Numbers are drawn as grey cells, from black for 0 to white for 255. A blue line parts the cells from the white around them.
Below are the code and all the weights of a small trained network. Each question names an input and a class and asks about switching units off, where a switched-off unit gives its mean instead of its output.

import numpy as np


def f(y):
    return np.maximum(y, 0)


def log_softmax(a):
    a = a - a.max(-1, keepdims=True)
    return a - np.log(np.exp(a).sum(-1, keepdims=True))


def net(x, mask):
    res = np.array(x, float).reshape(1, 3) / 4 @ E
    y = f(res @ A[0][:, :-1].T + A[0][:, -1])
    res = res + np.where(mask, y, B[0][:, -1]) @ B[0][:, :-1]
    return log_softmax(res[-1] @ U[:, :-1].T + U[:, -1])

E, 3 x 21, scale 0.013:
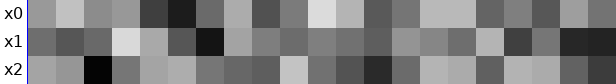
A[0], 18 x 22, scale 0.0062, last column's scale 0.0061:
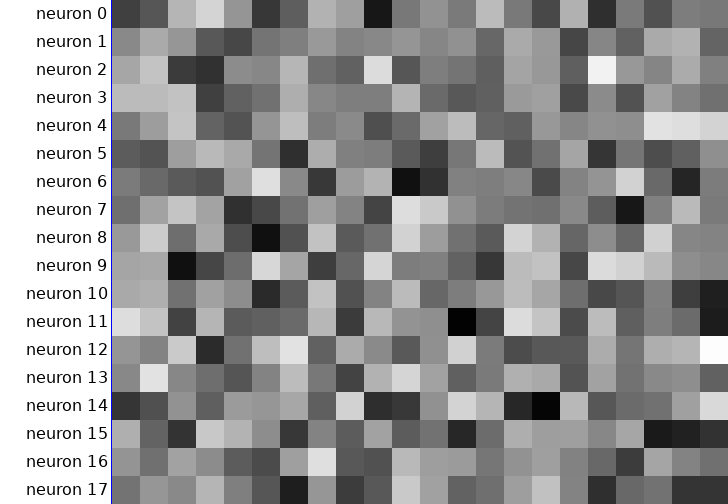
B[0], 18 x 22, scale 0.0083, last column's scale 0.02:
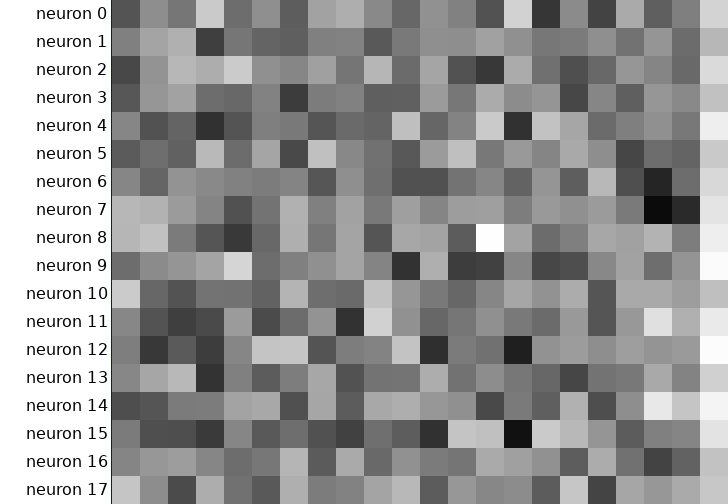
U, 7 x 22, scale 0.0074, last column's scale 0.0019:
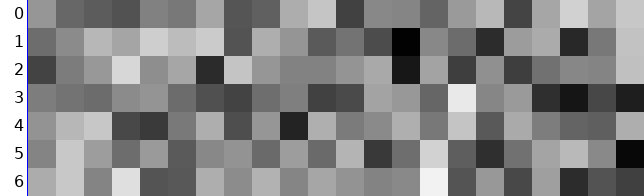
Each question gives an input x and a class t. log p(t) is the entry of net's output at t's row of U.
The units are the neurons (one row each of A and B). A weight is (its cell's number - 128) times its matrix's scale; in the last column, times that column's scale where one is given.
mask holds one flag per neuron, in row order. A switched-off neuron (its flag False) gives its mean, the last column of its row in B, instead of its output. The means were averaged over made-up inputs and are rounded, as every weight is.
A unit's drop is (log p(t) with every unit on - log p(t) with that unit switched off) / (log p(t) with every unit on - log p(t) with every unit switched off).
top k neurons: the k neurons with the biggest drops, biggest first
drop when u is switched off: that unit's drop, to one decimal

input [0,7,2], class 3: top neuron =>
[neuron 15]
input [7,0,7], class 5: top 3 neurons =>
[neuron 9; neuron 12; neuron 4]
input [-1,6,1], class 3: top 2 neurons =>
[neuron 15; neuron 14]
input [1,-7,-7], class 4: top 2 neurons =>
[neuron 7; neuron 11]
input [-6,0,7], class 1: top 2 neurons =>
[neuron 9; neuron 2]
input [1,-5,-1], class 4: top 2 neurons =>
[neuron 11; neuron 14]
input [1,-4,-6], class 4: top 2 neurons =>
[neuron 11; neuron 7]
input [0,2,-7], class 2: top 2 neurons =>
[neuron 14; neuron 8]
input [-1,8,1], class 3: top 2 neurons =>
[neuron 15; neuron 14]
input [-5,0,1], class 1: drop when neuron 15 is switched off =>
0.2
